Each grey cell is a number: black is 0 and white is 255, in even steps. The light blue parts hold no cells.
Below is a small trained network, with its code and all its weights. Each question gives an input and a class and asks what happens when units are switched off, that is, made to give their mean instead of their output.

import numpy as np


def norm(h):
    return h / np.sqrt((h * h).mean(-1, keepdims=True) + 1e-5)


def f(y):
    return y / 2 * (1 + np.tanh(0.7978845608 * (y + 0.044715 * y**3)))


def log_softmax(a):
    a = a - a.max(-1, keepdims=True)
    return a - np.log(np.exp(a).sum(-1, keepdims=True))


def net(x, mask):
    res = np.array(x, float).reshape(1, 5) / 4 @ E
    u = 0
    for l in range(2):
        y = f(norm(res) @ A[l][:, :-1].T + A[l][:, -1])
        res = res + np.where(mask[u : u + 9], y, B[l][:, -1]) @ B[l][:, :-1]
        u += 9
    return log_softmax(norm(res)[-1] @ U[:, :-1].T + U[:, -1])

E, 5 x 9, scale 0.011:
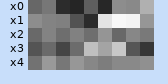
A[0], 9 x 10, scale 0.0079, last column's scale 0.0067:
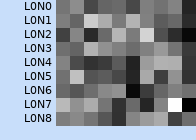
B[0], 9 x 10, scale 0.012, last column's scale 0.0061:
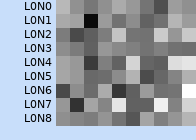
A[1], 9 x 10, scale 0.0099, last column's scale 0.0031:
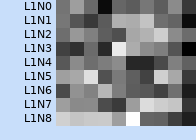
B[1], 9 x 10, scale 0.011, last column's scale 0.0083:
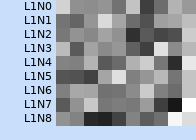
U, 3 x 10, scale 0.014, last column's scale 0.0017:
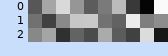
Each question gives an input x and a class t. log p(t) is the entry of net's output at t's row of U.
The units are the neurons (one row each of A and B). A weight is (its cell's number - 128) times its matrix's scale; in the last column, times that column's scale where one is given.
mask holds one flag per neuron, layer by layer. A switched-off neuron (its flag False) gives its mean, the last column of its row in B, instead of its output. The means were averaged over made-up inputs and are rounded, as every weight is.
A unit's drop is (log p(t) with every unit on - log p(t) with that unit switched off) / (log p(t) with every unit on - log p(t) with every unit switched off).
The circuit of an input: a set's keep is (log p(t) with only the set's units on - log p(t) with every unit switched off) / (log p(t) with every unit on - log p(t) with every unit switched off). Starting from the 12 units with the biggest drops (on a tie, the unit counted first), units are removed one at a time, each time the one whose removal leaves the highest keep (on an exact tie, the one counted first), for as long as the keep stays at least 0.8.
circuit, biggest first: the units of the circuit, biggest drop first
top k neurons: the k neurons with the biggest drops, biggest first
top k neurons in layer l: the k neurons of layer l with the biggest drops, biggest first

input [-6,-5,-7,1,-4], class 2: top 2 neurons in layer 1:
(L1N8, L1N7)
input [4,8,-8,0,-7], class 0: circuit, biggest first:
(L1N7)
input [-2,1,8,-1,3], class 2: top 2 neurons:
(L0N6, L1N8)
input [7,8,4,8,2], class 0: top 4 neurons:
(L1N7, L0N7, L0N8, L1N2)
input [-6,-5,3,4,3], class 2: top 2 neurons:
(L1N8, L1N7)
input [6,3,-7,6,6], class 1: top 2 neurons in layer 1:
(L1N1, L1N8)
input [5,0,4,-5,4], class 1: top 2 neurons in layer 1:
(L1N8, L1N5)
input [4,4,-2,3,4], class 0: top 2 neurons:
(L1N7, L1N8)
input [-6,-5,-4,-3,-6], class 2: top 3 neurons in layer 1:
(L1N8, L1N7, L1N2)
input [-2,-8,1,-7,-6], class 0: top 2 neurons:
(L1N4, L0N6)
